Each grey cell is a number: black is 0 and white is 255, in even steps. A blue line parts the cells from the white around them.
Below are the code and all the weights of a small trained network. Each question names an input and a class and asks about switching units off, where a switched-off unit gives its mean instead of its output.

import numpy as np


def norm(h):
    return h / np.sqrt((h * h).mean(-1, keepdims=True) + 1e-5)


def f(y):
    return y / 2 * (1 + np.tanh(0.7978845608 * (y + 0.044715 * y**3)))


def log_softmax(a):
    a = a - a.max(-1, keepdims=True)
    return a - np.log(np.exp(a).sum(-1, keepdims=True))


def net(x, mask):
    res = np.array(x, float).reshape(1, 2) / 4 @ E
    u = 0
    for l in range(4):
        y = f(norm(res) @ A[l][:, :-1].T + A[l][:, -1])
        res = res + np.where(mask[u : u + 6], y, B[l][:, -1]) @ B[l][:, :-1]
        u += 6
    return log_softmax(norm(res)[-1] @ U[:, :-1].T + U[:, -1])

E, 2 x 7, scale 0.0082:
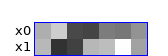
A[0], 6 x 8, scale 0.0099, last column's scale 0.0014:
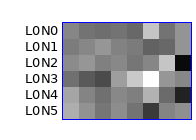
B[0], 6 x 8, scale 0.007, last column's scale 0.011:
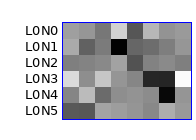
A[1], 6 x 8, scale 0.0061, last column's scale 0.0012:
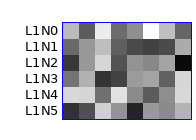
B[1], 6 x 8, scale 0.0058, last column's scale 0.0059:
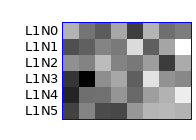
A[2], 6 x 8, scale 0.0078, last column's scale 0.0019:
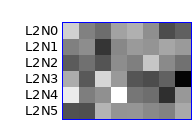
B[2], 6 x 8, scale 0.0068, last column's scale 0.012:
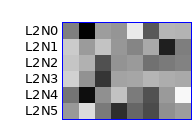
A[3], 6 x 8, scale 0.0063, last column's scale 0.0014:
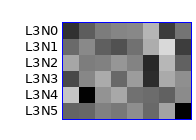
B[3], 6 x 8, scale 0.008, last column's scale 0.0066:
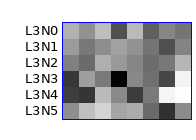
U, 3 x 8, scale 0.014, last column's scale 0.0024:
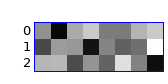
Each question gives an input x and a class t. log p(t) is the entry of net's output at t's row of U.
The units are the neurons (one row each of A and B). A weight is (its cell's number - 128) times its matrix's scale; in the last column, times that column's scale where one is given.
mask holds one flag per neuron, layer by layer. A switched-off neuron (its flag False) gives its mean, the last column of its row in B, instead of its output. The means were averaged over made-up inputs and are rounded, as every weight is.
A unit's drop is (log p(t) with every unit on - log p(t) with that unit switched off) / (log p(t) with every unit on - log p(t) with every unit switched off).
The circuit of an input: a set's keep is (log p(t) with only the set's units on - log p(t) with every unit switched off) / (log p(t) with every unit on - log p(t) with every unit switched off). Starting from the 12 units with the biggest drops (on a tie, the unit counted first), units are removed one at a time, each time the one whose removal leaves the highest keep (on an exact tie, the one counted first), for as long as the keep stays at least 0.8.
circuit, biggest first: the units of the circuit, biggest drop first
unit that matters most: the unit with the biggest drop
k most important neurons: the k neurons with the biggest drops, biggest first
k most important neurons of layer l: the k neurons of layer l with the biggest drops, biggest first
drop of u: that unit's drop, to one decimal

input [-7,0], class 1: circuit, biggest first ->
[L1N5, L0N3, L2N5, L2N4]
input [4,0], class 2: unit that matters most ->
L0N3
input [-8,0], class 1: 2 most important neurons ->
[L1N5, L0N3]
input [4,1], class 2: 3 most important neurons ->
[L0N3, L1N4, L2N4]
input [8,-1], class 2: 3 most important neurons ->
[L0N3, L2N4, L3N3]
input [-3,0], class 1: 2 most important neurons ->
[L0N3, L2N4]
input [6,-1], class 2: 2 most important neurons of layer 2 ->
[L2N4, L2N0]
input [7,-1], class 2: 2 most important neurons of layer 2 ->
[L2N4, L2N0]
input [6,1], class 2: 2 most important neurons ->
[L0N3, L2N4]
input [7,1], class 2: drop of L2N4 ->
0.3
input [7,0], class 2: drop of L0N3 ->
1.0
